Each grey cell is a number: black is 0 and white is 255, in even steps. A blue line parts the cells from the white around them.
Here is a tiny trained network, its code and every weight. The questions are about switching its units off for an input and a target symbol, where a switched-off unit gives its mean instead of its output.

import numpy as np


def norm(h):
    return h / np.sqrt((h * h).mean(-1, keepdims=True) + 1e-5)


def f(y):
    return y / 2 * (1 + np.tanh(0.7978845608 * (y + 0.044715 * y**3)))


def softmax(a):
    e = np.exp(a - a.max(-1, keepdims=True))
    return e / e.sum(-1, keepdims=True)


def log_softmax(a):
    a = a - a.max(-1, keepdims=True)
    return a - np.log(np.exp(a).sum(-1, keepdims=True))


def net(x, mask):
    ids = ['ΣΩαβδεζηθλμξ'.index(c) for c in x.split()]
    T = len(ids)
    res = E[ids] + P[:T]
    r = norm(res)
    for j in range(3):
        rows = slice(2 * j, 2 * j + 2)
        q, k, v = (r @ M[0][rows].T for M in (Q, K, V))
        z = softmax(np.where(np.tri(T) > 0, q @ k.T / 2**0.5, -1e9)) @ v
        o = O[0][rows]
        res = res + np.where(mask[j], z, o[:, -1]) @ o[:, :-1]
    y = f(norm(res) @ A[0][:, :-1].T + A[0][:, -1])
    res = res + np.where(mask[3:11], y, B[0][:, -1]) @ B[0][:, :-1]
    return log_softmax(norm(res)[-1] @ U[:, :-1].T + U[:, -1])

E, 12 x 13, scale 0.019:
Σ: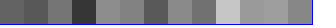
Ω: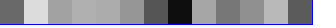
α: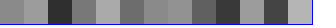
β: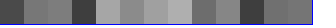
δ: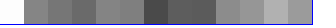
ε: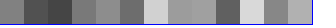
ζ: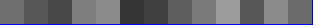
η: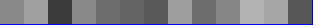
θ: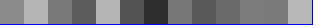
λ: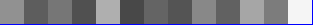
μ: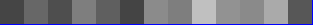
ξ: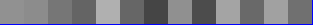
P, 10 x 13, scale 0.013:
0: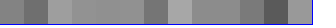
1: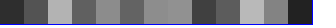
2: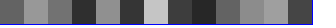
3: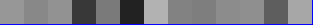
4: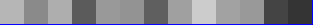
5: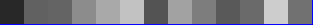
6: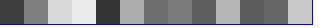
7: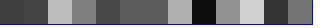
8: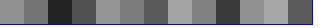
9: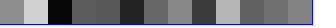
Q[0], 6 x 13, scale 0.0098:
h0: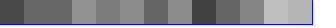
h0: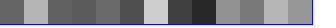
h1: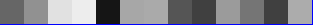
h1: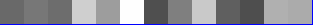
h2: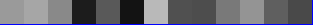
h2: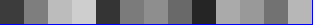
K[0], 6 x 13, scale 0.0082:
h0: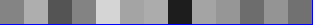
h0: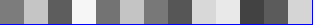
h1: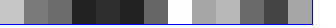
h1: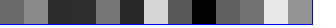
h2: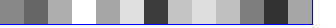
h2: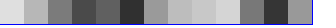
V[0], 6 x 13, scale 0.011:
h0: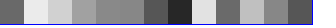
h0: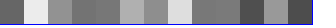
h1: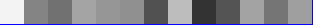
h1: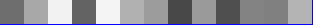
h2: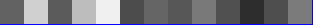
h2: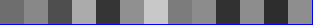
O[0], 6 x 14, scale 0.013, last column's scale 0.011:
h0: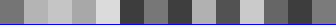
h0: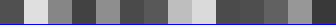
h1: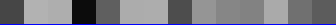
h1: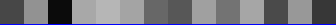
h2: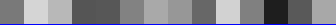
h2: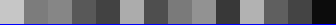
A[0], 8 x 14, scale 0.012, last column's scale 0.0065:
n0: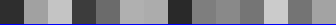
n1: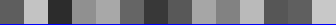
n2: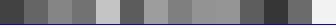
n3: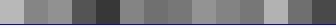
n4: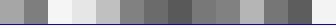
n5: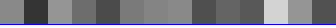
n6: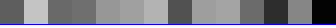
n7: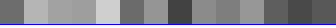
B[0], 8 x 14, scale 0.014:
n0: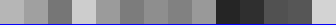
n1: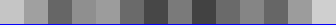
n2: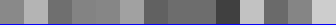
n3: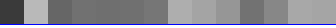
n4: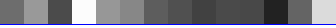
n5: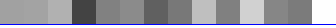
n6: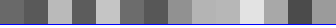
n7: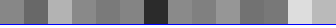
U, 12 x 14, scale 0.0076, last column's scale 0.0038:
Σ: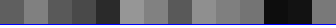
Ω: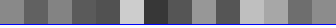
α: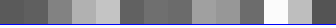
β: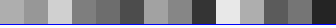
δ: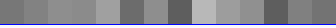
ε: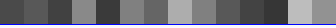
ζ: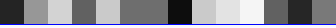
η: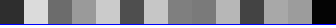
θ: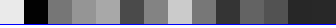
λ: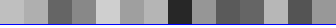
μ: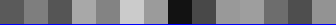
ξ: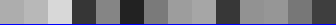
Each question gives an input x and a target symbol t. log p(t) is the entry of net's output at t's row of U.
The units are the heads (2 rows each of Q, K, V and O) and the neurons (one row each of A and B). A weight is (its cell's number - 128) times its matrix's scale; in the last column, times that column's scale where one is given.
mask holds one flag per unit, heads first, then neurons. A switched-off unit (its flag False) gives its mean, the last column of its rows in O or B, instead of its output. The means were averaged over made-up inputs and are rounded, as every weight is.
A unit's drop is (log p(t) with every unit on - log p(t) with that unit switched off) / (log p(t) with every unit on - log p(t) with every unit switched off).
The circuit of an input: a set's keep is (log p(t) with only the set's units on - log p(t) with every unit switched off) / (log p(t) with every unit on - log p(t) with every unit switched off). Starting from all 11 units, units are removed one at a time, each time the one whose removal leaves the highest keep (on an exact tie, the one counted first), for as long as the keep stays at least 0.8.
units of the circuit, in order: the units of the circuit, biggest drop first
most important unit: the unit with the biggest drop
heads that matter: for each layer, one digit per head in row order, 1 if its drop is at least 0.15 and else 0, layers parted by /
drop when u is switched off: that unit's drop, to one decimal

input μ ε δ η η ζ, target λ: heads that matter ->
010
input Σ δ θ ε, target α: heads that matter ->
001
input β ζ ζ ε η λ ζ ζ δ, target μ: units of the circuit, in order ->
h1, n5
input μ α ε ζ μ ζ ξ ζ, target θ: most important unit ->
h1
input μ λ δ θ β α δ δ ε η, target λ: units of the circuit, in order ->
h1, n0, h2
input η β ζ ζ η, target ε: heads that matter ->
100
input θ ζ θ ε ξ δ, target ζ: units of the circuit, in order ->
h2, h1, n6
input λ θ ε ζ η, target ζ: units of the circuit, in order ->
n6, h1
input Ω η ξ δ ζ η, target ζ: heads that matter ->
111
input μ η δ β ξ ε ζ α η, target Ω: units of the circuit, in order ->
h2, n0
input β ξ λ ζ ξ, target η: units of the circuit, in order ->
h2, h0
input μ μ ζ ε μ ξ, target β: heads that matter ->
101
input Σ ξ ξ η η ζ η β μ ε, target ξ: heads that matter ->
010
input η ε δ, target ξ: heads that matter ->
000
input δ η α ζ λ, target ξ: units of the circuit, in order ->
h1, h0
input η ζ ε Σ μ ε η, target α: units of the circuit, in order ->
h2
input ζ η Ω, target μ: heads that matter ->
110
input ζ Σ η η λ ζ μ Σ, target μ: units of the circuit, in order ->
h1, h0
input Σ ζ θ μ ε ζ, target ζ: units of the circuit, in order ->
h2, n6, h1
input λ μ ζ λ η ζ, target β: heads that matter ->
101
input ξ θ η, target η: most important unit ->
h2
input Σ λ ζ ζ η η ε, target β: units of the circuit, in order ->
h1, h2
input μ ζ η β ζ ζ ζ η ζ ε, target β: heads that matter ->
000
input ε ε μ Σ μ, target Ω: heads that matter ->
101
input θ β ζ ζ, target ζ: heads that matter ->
011
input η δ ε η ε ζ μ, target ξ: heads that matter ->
010
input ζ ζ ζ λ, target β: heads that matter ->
001
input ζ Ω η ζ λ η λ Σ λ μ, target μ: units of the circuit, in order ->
h0
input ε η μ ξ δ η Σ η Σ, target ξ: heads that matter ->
010
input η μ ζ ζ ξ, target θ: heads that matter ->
011
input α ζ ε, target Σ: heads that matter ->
001
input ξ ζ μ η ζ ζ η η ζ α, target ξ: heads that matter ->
010
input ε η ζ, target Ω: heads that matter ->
001
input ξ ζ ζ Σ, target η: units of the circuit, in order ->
h2
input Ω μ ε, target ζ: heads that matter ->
001
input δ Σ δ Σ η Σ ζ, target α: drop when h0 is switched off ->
0.1
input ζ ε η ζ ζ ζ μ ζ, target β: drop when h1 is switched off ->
0.2
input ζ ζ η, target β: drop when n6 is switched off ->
0.0
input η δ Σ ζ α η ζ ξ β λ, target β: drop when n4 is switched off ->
-0.1
